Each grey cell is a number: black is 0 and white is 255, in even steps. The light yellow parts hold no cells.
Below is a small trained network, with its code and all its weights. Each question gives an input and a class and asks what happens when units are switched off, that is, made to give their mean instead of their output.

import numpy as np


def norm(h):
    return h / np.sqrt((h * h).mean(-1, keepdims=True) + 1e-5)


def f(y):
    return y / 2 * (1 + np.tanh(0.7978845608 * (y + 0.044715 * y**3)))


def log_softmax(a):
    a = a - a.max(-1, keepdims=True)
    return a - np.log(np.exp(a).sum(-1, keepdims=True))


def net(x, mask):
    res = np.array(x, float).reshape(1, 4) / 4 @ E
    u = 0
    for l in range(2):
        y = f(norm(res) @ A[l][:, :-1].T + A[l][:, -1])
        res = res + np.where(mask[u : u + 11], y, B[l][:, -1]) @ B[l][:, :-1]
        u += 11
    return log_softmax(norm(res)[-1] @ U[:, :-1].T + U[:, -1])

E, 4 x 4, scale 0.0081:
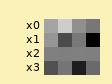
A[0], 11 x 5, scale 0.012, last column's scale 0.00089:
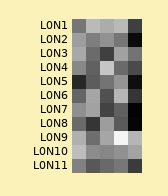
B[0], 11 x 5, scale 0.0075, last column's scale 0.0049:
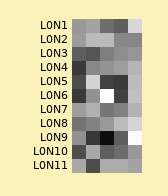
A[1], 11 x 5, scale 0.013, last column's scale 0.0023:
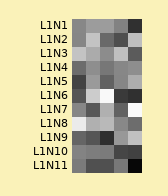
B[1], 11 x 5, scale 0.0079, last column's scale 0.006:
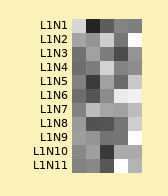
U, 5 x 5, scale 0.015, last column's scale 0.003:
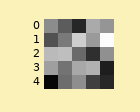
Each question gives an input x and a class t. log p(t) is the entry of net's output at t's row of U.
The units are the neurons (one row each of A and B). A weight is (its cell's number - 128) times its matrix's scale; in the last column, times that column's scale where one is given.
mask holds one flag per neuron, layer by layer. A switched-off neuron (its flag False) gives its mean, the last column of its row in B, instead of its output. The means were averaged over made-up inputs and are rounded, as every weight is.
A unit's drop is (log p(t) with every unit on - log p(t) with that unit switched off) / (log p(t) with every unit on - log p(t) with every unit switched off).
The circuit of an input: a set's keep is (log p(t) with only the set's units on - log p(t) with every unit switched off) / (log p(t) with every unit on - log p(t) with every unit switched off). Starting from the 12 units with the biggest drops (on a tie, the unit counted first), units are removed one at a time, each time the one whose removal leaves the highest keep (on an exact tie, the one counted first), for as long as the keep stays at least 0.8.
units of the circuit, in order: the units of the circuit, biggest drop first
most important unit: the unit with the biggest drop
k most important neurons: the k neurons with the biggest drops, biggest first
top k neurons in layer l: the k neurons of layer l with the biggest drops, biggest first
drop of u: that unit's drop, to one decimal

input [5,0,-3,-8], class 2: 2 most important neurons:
(L0N6 L0N9)
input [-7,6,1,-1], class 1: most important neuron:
(L0N9)
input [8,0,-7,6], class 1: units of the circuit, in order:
(L0N9 L0N6 L1N6)
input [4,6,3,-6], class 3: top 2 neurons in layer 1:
(L1N6 L1N8)
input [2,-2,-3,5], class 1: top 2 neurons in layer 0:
(L0N6 L0N9)
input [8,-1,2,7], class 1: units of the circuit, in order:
(L0N6 L0N9 L1N6)
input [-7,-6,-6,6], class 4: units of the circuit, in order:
(L0N6 L0N5)
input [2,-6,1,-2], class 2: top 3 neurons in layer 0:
(L0N9 L0N1 L0N6)
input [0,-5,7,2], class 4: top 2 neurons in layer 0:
(L0N6 L0N9)
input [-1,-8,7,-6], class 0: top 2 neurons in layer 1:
(L1N2 L1N7)
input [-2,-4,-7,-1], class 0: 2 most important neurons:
(L0N9 L1N11)
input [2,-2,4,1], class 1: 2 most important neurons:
(L0N6 L1N6)
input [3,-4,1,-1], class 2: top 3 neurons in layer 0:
(L0N9 L0N1 L0N6)
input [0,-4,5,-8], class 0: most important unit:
L0N5
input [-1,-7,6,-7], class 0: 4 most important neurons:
(L0N9 L1N2 L0N5 L0N7)
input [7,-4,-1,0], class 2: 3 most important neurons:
(L0N9 L0N1 L0N4)
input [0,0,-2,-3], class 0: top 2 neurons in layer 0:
(L0N9 L0N5)
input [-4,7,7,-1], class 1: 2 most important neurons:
(L0N9 L1N7)
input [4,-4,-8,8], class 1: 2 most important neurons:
(L0N6 L0N9)
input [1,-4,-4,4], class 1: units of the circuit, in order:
(L0N6)
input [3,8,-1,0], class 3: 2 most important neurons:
(L0N9 L1N6)
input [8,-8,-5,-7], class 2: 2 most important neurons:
(L0N9 L1N3)
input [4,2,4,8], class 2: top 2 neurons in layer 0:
(L0N9 L0N7)
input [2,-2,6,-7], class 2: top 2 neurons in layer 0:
(L0N9 L0N1)
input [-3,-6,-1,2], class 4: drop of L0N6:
1.0
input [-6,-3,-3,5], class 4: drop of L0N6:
0.1
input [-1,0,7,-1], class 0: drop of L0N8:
0.0
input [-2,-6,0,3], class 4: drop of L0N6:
0.9
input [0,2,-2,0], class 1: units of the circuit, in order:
(L0N9)
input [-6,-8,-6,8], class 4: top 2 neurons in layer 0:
(L0N6 L0N5)
